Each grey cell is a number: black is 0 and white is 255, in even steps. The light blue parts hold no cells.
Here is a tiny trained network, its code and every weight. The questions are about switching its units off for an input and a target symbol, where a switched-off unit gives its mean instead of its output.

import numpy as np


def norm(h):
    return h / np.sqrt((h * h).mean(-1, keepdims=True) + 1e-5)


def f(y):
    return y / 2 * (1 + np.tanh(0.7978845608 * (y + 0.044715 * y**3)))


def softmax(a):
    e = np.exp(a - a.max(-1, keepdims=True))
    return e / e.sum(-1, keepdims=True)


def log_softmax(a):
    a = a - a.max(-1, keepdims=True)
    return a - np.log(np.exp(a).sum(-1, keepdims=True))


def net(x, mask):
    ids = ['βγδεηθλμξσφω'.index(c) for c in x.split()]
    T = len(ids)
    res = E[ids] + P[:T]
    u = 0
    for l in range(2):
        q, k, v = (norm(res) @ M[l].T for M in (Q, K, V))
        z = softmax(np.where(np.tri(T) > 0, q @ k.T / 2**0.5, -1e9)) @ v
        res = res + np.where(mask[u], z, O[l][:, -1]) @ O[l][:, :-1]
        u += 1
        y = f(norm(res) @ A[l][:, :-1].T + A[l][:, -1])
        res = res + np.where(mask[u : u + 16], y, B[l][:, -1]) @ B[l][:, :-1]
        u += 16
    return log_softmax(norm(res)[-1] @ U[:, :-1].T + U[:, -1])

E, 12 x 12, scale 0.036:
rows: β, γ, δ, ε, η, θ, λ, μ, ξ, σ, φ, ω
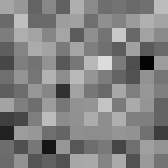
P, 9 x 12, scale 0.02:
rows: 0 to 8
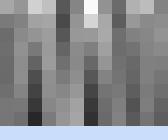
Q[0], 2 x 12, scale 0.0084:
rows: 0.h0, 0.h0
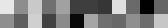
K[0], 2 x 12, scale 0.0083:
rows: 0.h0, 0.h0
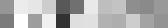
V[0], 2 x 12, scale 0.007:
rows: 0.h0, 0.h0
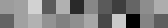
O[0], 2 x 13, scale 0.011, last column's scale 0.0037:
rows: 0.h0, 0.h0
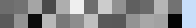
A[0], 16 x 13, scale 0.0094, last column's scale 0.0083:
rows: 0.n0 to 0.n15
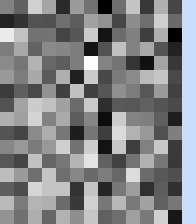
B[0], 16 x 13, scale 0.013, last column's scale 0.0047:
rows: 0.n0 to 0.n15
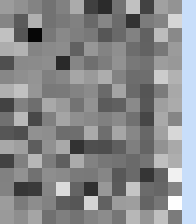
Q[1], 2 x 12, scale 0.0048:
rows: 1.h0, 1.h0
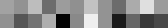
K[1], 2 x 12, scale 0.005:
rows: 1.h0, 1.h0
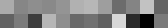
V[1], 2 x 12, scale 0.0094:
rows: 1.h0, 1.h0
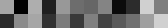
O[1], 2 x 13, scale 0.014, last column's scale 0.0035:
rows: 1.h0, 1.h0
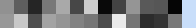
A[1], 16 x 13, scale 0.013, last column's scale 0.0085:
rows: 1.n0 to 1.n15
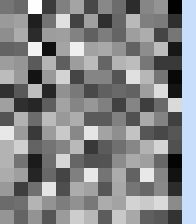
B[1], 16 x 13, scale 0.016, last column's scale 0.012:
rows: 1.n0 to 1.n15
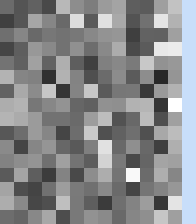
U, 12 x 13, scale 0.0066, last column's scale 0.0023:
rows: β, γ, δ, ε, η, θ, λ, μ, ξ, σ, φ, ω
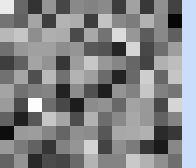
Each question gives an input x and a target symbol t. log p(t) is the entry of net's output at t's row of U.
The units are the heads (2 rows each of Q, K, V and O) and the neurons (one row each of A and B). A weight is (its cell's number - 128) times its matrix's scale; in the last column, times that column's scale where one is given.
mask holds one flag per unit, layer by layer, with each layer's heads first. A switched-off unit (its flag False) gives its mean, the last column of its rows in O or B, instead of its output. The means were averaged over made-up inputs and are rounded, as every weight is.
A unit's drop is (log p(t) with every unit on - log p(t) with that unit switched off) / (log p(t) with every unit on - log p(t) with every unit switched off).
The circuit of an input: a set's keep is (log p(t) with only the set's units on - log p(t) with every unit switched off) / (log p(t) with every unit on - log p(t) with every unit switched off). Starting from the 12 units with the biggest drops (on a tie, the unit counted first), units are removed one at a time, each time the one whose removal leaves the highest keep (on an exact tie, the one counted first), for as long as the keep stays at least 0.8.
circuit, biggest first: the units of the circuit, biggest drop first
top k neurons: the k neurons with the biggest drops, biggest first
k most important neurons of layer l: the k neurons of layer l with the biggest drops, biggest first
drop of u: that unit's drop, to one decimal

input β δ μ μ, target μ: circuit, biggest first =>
[0.h0]
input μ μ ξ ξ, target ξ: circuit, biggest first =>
[0.h0; 0.n13]
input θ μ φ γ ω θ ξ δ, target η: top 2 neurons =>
[1.n1; 1.n9]
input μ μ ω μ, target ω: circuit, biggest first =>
[0.h0; 1.n12]
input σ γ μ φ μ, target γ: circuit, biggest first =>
[0.h0; 1.n6]
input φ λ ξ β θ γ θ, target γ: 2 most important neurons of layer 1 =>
[1.n6; 1.n9]
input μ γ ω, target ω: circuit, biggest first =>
[0.h0; 1.n12]
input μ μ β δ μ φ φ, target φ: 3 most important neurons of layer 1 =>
[1.n6; 1.n3; 1.n0]
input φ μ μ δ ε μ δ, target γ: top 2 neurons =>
[1.n1; 1.n5]
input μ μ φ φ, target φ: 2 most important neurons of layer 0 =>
[0.n1; 0.n5]
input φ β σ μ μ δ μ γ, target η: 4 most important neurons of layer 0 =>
[0.n10; 0.n11; 0.n12; 0.n1]
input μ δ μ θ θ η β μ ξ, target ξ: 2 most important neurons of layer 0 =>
[0.n9; 0.n13]
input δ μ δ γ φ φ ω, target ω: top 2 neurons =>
[1.n12; 1.n15]
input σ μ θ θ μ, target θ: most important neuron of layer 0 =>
[0.n12]
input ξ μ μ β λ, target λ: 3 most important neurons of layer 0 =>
[0.n9; 0.n0; 0.n6]
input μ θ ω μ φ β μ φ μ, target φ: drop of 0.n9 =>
0.1
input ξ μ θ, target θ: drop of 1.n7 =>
0.1
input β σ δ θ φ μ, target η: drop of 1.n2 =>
0.0
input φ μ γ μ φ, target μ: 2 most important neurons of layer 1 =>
[1.n7; 1.n14]
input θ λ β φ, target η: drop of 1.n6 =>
0.3
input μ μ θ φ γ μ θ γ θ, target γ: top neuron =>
[0.n14]
